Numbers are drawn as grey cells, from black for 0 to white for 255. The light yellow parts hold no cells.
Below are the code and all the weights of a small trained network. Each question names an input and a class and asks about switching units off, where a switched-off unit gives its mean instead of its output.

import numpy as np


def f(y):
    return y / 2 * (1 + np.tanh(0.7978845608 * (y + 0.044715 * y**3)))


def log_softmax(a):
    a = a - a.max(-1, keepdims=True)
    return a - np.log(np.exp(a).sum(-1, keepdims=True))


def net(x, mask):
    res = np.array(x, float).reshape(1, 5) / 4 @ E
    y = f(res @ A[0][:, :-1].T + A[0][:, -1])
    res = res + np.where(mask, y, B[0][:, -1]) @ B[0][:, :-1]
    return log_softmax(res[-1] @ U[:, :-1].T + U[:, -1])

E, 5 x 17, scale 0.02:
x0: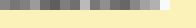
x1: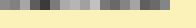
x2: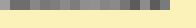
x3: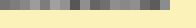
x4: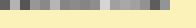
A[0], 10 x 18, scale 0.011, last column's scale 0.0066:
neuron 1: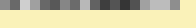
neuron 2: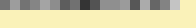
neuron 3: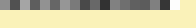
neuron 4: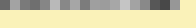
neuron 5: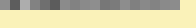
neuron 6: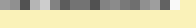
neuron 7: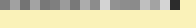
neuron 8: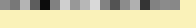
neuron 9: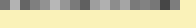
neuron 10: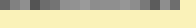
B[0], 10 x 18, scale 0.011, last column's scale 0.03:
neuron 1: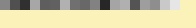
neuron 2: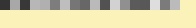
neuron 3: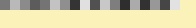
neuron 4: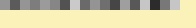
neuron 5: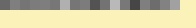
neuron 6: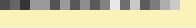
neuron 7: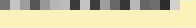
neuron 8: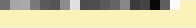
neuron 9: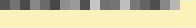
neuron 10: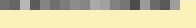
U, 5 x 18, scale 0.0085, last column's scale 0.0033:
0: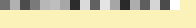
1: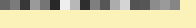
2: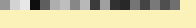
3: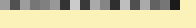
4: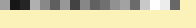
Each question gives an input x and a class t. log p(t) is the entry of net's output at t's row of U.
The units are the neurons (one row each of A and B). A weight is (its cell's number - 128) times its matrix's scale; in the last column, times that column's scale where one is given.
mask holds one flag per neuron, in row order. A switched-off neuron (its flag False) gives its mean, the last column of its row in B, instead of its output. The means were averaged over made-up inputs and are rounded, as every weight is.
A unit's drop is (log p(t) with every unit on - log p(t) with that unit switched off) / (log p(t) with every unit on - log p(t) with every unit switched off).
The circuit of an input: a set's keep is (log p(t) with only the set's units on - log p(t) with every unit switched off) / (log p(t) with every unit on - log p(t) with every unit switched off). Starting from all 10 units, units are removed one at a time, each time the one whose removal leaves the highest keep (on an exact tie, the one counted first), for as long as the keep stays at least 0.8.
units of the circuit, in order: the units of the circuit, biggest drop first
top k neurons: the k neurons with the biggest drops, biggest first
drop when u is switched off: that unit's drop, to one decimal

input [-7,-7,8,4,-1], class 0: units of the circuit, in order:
(neuron 3)
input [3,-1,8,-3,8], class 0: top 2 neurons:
(neuron 7; neuron 8)
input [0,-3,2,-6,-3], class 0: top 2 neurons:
(neuron 8; neuron 3)
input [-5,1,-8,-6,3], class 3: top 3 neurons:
(neuron 4; neuron 1; neuron 6)
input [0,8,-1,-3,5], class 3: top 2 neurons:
(neuron 3; neuron 4)
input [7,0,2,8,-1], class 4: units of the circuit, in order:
(neuron 1; neuron 8)
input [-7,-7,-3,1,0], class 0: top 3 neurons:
(neuron 3; neuron 8; neuron 1)
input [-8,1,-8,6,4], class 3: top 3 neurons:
(neuron 4; neuron 1; neuron 6)
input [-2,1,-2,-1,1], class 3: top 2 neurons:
(neuron 7; neuron 1)
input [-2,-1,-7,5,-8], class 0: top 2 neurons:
(neuron 3; neuron 8)
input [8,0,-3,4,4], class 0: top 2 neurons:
(neuron 7; neuron 8)
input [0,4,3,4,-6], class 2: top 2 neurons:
(neuron 3; neuron 2)
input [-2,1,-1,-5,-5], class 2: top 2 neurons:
(neuron 6; neuron 2)
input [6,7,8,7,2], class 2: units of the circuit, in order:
(neuron 7)
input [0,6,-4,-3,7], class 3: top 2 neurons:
(neuron 3; neuron 4)
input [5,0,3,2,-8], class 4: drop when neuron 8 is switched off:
0.2
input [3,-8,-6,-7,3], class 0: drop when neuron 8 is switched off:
0.0
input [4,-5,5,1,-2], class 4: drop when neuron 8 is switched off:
0.6
